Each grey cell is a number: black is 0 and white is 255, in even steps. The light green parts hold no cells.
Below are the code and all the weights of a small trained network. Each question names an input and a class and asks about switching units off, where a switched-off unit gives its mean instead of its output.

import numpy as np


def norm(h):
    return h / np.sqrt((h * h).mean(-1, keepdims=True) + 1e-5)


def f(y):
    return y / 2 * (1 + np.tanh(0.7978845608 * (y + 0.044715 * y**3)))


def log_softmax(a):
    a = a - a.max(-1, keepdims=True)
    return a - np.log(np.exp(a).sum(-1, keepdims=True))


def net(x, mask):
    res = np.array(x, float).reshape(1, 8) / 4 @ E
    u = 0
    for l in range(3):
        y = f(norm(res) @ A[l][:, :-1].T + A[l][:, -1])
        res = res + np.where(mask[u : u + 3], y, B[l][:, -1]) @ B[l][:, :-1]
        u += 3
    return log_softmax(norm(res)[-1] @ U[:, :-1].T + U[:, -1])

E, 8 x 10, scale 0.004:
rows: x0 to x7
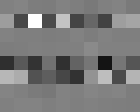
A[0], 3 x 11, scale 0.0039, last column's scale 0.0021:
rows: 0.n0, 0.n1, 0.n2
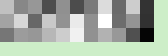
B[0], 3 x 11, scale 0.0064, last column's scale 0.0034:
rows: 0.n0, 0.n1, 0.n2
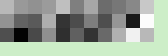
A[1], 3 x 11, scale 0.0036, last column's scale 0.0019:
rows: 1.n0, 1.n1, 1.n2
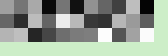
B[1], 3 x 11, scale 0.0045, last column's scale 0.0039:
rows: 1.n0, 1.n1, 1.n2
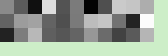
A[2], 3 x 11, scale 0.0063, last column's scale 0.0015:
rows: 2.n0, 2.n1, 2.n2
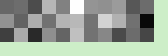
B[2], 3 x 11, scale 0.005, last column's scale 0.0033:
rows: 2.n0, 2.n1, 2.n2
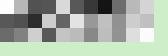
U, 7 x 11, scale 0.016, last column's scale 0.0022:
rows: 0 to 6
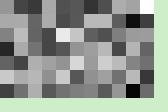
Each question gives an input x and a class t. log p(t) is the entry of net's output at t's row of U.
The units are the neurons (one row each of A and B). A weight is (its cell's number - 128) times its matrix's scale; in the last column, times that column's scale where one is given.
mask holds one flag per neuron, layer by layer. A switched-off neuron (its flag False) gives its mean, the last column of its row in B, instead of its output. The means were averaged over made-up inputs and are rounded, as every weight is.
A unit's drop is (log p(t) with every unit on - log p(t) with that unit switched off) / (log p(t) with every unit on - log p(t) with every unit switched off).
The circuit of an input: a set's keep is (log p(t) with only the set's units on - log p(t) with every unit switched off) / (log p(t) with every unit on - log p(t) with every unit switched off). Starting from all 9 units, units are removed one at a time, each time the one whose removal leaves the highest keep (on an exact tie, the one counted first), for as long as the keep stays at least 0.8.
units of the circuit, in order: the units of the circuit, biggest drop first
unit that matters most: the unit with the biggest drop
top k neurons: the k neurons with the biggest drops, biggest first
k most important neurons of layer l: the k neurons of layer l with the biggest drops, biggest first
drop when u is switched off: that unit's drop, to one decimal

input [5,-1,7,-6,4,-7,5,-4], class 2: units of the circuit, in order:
[2.n0, 0.n1]
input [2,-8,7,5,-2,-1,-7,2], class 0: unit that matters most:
0.n1
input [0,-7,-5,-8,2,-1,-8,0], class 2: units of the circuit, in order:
[2.n0, 2.n2]
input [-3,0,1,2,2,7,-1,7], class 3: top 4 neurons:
[1.n2, 0.n1, 0.n2, 2.n0]
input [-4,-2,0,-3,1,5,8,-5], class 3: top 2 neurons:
[1.n2, 2.n2]
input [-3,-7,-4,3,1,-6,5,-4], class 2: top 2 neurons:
[2.n0, 2.n2]
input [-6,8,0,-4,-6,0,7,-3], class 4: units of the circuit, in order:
[2.n1, 2.n0]
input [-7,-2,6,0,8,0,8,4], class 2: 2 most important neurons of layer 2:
[2.n2, 2.n0]
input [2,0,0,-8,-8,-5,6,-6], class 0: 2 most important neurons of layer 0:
[0.n2, 0.n1]
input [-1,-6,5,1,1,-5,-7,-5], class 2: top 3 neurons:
[2.n0, 2.n2, 1.n0]
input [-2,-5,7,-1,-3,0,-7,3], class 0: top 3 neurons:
[0.n1, 0.n2, 1.n1]
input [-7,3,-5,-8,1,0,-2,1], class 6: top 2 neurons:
[1.n1, 2.n0]
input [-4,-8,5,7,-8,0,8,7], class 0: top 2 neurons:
[0.n1, 0.n2]
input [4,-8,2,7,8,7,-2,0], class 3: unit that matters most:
2.n2
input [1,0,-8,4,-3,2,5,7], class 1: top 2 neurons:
[0.n1, 2.n2]
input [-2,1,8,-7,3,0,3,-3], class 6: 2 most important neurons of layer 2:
[2.n0, 2.n1]
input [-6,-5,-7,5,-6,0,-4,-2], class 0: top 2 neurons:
[0.n2, 0.n1]
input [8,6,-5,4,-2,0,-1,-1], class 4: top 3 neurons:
[2.n1, 2.n0, 0.n1]
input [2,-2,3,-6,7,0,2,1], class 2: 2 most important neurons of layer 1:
[1.n1, 1.n2]
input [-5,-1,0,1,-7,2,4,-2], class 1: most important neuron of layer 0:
[0.n1]
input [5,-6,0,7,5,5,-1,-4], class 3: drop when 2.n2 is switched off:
0.2
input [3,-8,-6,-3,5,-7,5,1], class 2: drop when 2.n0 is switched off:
0.2
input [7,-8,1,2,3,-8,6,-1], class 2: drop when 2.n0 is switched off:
0.5
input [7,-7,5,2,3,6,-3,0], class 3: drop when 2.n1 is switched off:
0.0
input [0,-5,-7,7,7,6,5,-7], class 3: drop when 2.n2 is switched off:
0.1
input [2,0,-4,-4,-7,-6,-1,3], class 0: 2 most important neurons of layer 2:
[2.n2, 2.n0]
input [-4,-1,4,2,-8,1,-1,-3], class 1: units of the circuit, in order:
[0.n1]
